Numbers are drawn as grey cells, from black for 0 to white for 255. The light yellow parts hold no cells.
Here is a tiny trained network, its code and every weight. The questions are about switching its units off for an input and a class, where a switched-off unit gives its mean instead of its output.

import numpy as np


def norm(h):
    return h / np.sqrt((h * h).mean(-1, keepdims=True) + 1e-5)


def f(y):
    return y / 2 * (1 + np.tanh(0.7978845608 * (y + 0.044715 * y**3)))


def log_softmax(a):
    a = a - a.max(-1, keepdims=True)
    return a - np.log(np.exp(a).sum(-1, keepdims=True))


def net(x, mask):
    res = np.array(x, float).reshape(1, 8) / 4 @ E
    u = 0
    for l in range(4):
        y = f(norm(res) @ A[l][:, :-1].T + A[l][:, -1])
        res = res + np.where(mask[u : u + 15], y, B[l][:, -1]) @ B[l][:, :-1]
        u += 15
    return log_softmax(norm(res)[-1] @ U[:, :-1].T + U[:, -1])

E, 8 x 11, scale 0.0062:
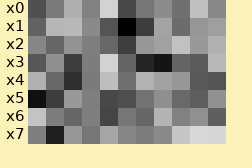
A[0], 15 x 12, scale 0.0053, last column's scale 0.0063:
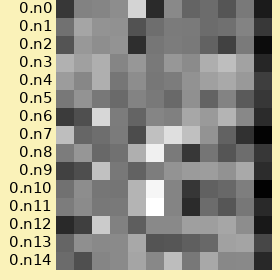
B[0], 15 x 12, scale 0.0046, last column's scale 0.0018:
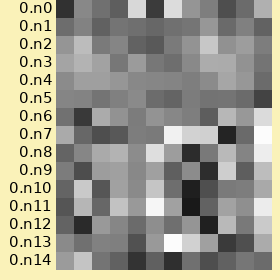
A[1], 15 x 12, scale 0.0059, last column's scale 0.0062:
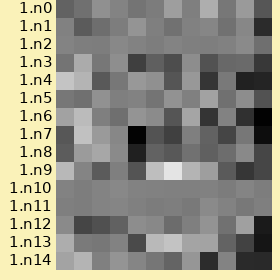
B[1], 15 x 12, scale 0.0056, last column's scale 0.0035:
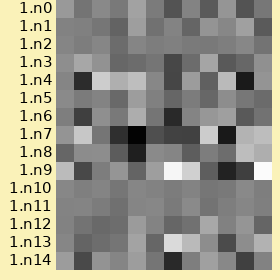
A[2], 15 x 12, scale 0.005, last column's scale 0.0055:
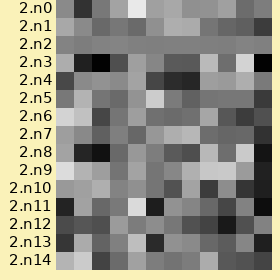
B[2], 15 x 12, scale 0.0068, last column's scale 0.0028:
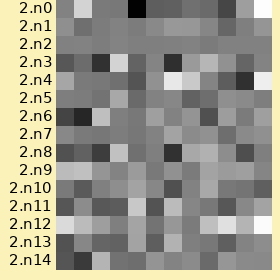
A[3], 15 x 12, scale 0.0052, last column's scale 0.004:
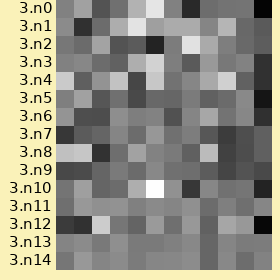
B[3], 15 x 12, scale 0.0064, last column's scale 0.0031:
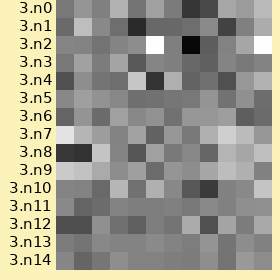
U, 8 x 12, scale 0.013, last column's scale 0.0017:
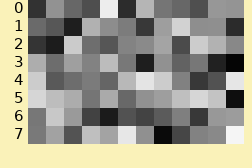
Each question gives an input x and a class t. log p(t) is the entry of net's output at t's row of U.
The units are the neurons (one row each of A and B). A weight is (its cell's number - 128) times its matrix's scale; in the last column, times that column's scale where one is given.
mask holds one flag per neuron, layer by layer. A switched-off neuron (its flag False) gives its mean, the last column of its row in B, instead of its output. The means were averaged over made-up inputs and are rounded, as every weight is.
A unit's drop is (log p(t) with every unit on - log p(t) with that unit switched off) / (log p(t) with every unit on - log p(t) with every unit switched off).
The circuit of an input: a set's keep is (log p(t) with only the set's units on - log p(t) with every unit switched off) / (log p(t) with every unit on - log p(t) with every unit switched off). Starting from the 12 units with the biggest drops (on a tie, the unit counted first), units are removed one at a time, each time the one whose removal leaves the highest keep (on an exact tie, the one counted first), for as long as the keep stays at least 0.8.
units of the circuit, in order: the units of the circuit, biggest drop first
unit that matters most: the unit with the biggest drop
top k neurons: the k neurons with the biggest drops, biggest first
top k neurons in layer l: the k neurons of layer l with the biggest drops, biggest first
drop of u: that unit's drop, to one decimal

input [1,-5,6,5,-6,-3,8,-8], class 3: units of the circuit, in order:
1.n4, 1.n14
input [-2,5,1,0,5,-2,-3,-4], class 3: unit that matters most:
1.n4
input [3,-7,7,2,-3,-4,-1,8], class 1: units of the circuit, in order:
2.n3, 2.n8
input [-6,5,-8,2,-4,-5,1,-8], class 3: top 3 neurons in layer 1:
1.n4, 1.n14, 1.n6
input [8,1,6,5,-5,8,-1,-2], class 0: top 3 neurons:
0.n0, 2.n11, 2.n13
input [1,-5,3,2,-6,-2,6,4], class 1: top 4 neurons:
2.n3, 2.n8, 2.n12, 0.n8
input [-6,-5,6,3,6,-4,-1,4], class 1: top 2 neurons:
2.n3, 2.n8
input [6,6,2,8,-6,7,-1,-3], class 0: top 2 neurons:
0.n0, 2.n11
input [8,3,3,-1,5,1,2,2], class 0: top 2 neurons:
2.n12, 0.n0
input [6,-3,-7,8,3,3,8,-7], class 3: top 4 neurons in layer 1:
1.n4, 1.n14, 1.n6, 1.n8
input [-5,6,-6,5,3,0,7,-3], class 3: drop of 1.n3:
-0.1
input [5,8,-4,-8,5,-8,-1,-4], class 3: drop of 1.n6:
0.1
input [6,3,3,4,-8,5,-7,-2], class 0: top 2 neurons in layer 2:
2.n11, 2.n13
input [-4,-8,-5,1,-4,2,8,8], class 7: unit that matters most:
0.n11
